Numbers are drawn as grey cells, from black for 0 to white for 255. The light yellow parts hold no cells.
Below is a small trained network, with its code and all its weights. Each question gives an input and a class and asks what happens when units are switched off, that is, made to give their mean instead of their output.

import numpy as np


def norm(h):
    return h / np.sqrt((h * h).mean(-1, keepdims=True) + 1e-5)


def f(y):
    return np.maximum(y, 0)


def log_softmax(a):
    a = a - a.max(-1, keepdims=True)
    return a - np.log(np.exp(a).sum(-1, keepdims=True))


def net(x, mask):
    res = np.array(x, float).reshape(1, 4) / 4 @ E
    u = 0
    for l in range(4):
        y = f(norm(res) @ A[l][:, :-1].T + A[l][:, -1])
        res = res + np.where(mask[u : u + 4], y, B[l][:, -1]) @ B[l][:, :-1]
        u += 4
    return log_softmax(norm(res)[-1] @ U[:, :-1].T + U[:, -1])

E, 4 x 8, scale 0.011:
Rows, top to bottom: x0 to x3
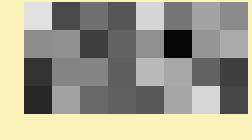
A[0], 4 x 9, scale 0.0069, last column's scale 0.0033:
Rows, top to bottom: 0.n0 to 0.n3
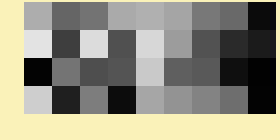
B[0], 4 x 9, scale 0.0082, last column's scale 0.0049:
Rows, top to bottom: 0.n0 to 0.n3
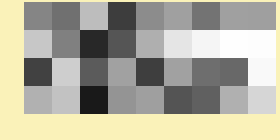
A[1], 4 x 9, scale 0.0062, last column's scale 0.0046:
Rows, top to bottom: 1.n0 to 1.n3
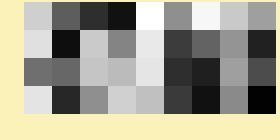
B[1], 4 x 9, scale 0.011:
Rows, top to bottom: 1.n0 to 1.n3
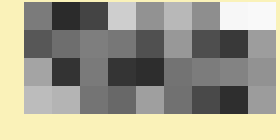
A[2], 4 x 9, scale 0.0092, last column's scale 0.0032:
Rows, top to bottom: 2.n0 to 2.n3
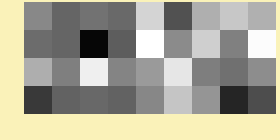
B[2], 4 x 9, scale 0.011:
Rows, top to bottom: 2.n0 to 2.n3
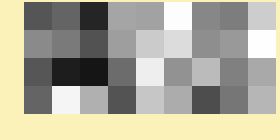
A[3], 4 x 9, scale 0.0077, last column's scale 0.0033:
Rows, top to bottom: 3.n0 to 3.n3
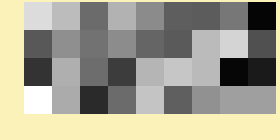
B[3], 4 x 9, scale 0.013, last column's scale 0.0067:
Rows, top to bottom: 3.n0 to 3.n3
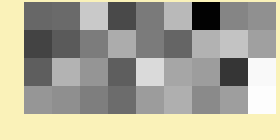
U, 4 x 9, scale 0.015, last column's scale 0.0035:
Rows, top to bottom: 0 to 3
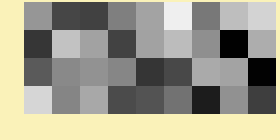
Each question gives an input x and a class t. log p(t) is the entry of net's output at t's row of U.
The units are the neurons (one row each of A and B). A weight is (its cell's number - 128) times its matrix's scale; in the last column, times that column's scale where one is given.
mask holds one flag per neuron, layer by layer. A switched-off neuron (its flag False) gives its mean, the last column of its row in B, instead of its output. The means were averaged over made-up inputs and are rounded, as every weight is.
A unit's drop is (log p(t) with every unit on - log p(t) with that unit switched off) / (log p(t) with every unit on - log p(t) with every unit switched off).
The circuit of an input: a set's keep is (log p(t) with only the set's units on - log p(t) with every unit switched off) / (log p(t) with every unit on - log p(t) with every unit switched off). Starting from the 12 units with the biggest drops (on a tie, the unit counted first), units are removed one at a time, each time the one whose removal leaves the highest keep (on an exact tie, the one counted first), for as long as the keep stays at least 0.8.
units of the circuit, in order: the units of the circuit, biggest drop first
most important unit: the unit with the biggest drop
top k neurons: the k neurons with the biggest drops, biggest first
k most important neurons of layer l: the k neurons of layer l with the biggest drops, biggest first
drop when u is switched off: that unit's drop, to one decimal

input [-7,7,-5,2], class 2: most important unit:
1.n0
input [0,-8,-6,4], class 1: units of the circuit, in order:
(1.n0 2.n1)
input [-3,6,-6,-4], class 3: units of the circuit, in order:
(0.n1 1.n0 2.n1 2.n2)
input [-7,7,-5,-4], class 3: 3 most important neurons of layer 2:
(2.n1 2.n2 2.n0)
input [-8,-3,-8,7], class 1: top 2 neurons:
(1.n0 0.n3)
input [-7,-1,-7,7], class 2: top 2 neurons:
(2.n1 2.n0)
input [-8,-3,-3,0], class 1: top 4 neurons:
(1.n0 0.n1 0.n3 1.n2)
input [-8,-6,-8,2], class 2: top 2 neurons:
(2.n1 2.n0)
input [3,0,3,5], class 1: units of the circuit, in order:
(0.n2 0.n1 1.n0)
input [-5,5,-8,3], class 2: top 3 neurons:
(0.n1 1.n0 2.n1)
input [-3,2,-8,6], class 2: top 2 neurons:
(0.n1 1.n0)
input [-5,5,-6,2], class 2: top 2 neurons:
(0.n1 1.n0)
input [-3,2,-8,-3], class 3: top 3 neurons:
(0.n1 1.n0 2.n1)
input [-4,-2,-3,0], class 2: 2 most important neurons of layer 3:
(3.n2 3.n3)
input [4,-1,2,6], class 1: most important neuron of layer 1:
(1.n0)
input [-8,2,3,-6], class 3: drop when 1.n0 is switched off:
0.2
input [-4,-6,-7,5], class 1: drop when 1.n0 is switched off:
1.3
